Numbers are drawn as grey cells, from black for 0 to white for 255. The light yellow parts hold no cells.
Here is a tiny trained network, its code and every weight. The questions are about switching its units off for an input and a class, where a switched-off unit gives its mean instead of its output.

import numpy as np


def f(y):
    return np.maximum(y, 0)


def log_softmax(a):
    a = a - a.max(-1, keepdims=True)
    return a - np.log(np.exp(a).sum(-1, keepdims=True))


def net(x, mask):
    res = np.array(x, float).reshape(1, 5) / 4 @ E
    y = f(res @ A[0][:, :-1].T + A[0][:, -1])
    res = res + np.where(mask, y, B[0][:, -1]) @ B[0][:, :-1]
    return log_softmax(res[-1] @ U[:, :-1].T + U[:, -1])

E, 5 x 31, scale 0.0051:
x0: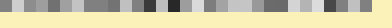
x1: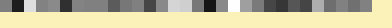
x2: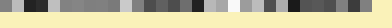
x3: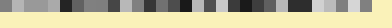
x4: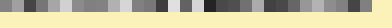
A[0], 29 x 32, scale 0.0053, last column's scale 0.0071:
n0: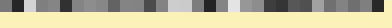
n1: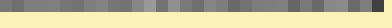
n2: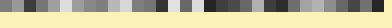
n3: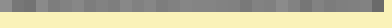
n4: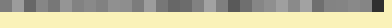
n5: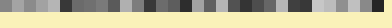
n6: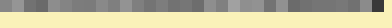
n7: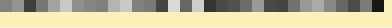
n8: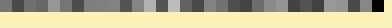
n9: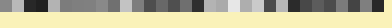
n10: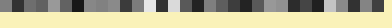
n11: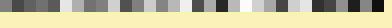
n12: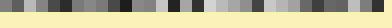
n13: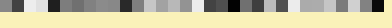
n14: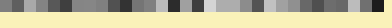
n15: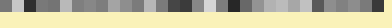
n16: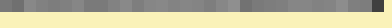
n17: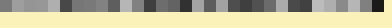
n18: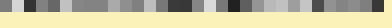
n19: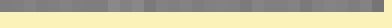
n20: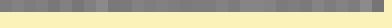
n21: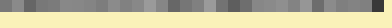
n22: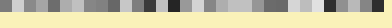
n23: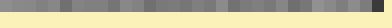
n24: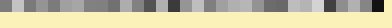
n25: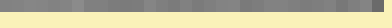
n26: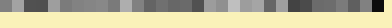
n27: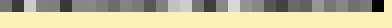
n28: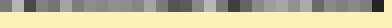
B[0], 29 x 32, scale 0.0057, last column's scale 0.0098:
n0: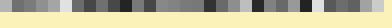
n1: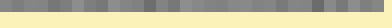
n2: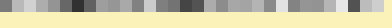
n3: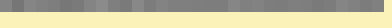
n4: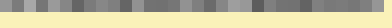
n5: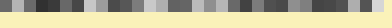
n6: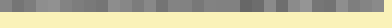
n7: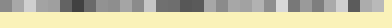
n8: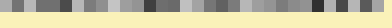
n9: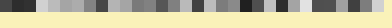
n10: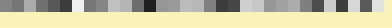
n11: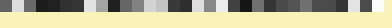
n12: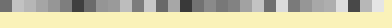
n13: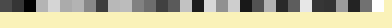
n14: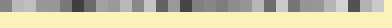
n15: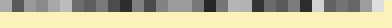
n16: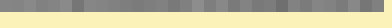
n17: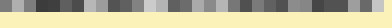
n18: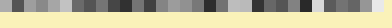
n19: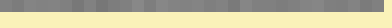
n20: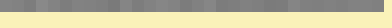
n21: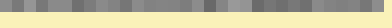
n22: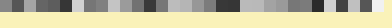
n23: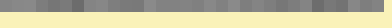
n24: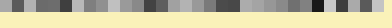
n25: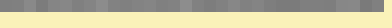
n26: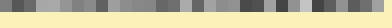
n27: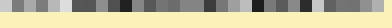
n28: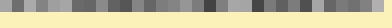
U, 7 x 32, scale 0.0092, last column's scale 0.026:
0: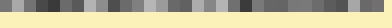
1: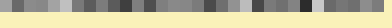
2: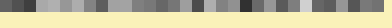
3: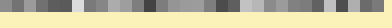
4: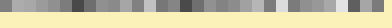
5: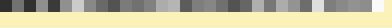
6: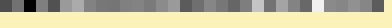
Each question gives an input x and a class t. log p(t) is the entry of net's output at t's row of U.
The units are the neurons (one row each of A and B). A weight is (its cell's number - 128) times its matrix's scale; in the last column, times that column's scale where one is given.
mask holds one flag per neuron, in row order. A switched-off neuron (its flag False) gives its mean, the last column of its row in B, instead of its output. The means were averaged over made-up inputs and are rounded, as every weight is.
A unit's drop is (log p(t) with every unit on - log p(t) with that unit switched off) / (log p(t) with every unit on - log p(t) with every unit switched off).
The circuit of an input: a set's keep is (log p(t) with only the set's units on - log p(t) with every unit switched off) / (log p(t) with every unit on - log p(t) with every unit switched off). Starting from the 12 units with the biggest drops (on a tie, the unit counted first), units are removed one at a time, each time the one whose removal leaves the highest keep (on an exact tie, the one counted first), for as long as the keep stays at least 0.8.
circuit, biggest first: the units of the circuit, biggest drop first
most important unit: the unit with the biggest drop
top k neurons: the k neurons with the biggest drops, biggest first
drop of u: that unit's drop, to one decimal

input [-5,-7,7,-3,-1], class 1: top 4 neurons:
(n18; n15; n13; n28)
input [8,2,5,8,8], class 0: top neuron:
(n5)
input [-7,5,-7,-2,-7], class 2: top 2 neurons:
(n13; n22)
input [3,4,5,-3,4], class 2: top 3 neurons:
(n9; n18; n15)
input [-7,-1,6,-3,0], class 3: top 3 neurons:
(n10; n13; n8)
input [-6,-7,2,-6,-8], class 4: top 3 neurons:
(n12; n14; n0)
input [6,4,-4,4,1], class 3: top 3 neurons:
(n22; n11; n24)
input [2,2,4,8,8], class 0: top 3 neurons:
(n5; n17; n12)
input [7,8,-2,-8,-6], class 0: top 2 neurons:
(n11; n18)
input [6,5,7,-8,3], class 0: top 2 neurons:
(n11; n13)
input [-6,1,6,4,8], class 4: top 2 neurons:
(n2; n7)
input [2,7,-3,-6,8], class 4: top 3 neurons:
(n2; n7; n18)
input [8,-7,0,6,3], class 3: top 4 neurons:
(n22; n24; n11; n0)
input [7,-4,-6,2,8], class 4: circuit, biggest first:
(n2)
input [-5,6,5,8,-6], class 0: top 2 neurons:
(n5; n17)
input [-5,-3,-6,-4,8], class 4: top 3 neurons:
(n2; n7; n9)
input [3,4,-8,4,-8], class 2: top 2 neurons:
(n13; n2)
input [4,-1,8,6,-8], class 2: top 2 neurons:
(n9; n26)
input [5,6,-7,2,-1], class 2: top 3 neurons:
(n13; n18; n15)
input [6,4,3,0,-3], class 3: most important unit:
n22
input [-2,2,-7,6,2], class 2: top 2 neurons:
(n13; n11)
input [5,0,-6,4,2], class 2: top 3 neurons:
(n13; n11; n10)
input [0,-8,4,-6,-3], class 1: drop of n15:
0.5
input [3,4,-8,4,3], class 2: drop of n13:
1.1
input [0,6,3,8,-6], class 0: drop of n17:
0.1
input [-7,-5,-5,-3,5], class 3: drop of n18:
0.0
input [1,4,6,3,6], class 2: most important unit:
n9
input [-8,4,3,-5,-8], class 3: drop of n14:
-0.1
